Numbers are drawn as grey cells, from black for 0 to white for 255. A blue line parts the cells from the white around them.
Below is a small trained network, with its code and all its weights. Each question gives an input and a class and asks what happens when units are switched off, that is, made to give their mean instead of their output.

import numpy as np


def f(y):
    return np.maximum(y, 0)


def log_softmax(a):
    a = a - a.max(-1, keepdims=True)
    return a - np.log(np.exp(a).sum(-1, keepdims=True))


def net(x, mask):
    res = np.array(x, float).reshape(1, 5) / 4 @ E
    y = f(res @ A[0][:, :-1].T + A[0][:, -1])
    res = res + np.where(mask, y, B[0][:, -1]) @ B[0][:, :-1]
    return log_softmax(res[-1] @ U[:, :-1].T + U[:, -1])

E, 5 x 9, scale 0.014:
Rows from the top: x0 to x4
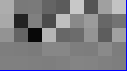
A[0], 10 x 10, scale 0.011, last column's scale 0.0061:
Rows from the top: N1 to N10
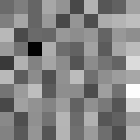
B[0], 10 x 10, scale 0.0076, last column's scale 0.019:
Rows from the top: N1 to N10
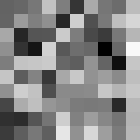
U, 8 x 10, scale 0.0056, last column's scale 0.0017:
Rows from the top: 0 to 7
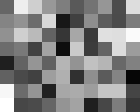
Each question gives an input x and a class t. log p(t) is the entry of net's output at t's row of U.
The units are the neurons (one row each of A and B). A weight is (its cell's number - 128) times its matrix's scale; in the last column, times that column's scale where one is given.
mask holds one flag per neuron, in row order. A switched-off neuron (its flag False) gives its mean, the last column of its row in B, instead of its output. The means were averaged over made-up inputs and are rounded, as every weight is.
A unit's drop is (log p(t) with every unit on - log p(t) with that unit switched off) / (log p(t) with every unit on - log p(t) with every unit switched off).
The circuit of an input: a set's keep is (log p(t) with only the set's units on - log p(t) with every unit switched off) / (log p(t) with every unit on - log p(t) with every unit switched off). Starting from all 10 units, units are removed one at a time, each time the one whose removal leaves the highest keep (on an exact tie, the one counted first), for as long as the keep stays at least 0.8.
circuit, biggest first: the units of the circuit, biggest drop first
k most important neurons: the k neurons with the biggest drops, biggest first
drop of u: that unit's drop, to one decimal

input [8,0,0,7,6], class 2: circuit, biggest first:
N4
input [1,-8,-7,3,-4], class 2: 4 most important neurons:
N7, N2, N4, N1
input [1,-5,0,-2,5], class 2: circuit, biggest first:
N4, N2
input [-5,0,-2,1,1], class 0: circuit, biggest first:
N5, N4
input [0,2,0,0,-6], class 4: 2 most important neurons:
N4, N2
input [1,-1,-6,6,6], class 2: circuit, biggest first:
N7, N4
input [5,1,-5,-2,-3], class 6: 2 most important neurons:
N6, N5
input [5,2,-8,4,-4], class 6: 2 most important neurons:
N6, N2
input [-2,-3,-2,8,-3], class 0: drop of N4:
0.3
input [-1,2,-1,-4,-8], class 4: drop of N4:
0.7
